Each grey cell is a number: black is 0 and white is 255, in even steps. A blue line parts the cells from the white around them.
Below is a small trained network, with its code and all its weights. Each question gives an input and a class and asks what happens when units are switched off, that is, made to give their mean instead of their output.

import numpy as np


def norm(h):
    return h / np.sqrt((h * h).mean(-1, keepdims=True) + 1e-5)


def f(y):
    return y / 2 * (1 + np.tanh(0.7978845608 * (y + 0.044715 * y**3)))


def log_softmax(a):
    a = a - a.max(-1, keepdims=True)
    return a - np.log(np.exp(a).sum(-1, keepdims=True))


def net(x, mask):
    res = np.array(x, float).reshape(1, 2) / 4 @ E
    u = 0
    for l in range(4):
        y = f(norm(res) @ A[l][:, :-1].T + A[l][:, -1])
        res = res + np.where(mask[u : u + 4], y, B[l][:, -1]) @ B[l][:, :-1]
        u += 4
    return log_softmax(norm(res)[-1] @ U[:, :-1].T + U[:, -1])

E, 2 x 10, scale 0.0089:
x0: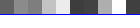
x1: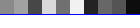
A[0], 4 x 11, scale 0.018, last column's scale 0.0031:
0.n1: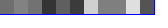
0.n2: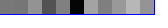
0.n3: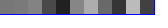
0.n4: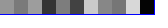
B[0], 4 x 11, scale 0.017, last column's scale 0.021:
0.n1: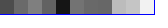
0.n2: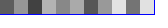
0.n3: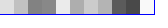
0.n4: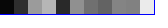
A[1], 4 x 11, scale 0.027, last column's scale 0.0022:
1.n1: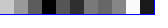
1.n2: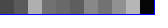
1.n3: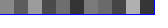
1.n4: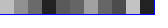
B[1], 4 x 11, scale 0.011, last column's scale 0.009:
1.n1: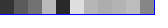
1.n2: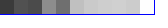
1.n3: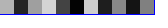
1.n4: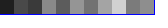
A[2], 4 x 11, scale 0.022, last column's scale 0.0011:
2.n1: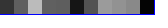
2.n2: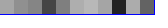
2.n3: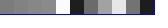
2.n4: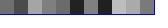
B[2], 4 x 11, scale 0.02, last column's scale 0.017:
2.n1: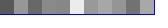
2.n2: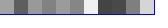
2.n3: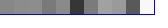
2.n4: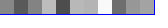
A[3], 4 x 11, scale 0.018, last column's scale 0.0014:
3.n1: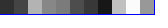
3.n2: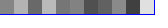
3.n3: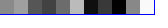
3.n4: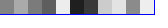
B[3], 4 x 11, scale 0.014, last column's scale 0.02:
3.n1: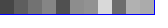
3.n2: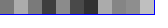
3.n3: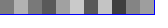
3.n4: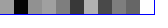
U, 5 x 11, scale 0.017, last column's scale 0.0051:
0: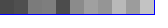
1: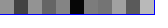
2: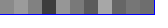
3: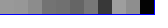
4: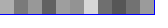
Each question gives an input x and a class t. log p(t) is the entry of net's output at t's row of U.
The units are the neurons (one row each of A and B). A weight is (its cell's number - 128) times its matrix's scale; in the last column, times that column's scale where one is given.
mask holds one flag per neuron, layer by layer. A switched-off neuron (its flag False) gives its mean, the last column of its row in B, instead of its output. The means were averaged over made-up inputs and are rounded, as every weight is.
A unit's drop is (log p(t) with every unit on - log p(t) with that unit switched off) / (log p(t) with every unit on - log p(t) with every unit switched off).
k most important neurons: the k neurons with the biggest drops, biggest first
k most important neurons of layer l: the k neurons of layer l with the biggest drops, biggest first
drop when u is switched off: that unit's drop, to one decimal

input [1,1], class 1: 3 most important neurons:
0.n4, 0.n1, 0.n3
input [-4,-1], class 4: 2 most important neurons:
0.n3, 0.n2
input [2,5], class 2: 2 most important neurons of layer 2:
2.n3, 2.n2
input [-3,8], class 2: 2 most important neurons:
0.n1, 0.n3
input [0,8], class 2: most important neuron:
0.n1
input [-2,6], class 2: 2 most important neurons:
0.n1, 0.n4
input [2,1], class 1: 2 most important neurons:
0.n4, 0.n1
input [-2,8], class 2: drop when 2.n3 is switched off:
0.1
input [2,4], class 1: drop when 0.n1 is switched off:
1.8
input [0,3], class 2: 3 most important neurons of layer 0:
0.n2, 0.n1, 0.n4
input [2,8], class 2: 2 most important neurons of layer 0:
0.n1, 0.n2
